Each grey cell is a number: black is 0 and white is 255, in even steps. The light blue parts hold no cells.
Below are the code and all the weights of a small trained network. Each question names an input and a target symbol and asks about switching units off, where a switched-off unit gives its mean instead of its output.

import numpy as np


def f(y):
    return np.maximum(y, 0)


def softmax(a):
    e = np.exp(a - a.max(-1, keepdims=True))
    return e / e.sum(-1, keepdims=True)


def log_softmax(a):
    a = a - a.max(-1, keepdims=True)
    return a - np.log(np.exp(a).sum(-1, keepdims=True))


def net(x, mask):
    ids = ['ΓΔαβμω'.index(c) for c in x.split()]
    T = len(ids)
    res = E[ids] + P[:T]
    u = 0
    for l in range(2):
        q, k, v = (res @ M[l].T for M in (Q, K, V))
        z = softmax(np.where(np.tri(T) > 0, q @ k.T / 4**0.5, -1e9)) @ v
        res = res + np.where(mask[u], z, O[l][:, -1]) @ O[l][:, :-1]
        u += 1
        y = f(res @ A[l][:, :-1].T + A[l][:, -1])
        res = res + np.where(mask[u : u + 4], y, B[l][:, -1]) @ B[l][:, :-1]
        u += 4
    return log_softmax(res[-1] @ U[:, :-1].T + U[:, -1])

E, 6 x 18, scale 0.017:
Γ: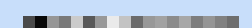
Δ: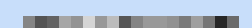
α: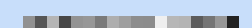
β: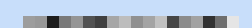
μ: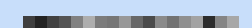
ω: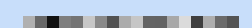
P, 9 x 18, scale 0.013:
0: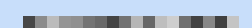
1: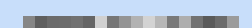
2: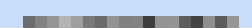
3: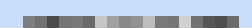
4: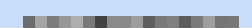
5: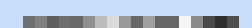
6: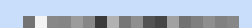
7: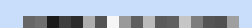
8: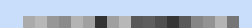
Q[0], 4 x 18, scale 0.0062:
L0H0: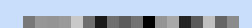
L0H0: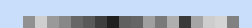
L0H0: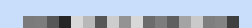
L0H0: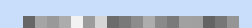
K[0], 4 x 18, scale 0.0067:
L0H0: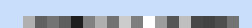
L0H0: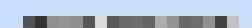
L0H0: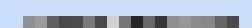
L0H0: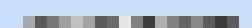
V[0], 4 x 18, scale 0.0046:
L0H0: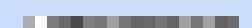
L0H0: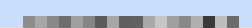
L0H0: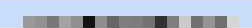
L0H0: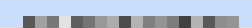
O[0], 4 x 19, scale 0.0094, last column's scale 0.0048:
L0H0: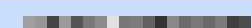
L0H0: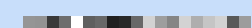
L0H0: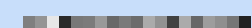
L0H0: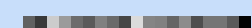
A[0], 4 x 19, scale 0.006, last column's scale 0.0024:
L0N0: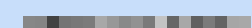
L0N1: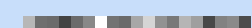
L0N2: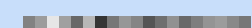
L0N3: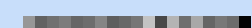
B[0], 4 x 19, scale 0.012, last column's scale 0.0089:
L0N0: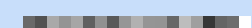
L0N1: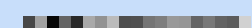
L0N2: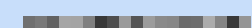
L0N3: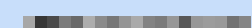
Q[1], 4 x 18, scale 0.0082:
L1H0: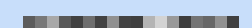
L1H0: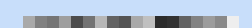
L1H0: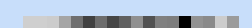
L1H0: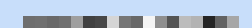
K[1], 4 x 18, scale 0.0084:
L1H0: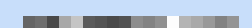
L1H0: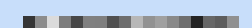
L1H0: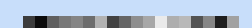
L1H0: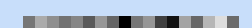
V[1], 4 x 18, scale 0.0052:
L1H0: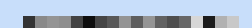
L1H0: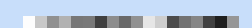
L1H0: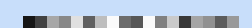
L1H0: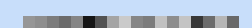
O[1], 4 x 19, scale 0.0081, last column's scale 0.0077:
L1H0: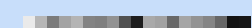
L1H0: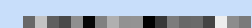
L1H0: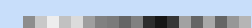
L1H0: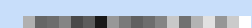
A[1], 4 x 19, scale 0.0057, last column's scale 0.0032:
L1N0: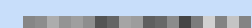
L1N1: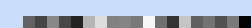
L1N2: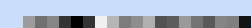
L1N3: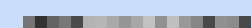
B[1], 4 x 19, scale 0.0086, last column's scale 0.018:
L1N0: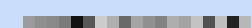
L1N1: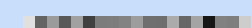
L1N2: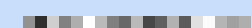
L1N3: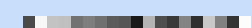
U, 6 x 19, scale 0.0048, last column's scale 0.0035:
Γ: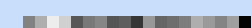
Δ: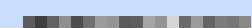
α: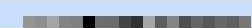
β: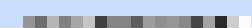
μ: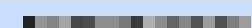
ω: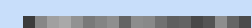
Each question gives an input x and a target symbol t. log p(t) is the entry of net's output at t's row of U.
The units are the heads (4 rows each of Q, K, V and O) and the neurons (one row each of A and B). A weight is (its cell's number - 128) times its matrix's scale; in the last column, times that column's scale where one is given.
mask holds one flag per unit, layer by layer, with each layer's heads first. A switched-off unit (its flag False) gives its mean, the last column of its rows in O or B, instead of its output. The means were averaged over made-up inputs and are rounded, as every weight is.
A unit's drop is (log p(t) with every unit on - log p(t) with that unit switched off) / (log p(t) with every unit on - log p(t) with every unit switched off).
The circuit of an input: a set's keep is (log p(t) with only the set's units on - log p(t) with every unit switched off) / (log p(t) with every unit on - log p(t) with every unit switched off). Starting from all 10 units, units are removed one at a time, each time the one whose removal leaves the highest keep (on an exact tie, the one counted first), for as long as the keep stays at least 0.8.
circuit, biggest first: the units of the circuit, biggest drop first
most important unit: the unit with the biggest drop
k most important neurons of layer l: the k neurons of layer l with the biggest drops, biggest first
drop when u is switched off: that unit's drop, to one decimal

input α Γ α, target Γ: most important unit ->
L1H0
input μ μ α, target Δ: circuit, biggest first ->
L1N3, L1N0, L1H0, L0H0
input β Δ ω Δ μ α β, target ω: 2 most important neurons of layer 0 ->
L0N1, L0N2
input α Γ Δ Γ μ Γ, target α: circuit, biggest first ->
L1N1, L1H0
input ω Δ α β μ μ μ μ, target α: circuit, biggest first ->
L1N1, L1H0, L1N3
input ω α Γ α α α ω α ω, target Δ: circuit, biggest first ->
L0H0, L1N3
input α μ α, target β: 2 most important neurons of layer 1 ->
L1N3, L1N0
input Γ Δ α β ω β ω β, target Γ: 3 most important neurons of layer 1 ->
L1N3, L1N2, L1N1
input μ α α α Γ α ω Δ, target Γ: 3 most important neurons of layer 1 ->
L1N3, L1N2, L1N1
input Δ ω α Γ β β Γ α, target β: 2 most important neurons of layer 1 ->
L1N0, L1N3
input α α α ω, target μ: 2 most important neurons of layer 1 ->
L1N3, L1N2
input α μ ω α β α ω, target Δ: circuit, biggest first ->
L1N3, L0H0
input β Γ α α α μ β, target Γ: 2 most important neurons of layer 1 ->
L1N0, L1N1
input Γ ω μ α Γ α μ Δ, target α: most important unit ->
L1N1
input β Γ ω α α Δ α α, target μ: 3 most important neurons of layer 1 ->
L1N3, L1N1, L1N2
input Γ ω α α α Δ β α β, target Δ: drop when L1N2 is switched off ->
0.0
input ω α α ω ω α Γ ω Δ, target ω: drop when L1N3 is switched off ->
0.1
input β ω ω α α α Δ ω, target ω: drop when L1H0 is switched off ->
0.6
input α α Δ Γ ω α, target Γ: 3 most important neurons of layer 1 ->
L1N3, L1N2, L1N1
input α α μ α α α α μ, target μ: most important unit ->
L1N3
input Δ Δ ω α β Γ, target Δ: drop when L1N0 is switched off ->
-0.1
